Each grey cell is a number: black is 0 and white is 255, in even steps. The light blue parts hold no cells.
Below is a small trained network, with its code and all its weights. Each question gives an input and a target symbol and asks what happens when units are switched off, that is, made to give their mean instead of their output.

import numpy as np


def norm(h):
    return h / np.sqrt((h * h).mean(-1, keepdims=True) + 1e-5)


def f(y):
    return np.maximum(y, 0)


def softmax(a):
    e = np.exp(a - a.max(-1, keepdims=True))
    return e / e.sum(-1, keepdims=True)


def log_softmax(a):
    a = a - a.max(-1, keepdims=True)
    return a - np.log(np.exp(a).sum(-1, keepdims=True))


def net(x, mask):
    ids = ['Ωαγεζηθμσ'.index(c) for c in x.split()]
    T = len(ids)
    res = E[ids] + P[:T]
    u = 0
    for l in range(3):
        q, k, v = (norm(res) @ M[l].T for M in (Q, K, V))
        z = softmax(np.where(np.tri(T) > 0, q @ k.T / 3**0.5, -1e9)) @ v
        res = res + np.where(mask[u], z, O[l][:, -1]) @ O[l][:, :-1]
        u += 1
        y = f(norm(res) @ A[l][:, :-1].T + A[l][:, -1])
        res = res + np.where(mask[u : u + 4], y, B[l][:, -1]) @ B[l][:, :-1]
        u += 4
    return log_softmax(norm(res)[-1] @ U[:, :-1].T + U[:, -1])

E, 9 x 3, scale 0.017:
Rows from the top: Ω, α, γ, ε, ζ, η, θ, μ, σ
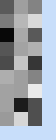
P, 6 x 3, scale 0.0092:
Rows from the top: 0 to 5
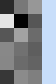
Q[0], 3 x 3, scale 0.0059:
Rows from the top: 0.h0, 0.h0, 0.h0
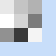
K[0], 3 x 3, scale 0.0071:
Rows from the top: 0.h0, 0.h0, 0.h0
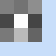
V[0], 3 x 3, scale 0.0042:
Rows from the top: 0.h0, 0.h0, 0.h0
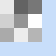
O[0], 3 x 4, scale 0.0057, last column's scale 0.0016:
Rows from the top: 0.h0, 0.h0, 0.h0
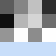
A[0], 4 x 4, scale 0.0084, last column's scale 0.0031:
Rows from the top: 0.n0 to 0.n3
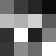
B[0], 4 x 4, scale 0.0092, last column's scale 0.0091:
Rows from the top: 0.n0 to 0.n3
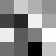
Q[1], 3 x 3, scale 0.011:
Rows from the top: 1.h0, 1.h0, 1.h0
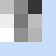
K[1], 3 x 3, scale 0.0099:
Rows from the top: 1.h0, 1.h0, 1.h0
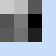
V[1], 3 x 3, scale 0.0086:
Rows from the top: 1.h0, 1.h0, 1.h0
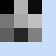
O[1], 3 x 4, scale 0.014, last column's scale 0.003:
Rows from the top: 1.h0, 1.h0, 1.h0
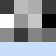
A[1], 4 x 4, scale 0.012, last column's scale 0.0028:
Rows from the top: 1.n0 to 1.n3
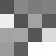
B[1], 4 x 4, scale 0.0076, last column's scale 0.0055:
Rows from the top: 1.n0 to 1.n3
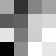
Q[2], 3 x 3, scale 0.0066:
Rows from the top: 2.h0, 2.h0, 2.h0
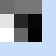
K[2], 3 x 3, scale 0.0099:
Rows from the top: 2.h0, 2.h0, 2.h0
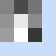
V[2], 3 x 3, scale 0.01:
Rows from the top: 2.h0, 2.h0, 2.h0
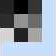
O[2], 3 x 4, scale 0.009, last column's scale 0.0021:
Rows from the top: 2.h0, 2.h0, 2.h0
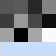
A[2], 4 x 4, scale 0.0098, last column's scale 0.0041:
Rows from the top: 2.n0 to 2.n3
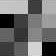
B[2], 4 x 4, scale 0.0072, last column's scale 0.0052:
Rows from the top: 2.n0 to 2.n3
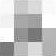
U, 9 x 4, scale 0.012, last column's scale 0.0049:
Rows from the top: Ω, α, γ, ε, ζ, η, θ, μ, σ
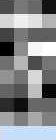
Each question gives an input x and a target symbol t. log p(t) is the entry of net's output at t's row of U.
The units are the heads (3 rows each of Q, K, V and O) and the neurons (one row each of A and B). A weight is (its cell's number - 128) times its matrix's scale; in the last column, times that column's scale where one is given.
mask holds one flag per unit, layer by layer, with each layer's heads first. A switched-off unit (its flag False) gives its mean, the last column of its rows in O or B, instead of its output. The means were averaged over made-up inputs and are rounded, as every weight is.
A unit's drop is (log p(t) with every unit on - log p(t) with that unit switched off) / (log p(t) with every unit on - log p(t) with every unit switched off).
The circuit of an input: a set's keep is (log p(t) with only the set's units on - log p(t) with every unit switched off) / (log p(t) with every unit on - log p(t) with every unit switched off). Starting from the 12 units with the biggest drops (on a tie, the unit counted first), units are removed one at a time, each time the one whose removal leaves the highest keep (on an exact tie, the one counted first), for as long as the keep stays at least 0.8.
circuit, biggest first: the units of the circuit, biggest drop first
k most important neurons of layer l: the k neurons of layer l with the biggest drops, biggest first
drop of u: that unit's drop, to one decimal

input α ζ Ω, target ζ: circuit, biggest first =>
0.n2, 1.h0, 2.h0, 0.n1
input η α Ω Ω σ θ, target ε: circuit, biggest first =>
1.n3
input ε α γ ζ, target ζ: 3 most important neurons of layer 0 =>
0.n3, 0.n2, 0.n1
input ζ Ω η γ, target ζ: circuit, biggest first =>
2.h0, 1.h0
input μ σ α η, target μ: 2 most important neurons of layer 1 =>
1.n2, 1.n1
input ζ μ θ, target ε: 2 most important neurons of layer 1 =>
1.n3, 1.n2
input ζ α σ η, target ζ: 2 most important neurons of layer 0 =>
0.n3, 0.n2
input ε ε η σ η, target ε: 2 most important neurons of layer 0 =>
0.n3, 0.n1
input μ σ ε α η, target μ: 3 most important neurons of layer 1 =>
1.n2, 1.n3, 1.n0
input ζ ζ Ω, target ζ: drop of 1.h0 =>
0.4
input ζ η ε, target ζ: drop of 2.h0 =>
0.3
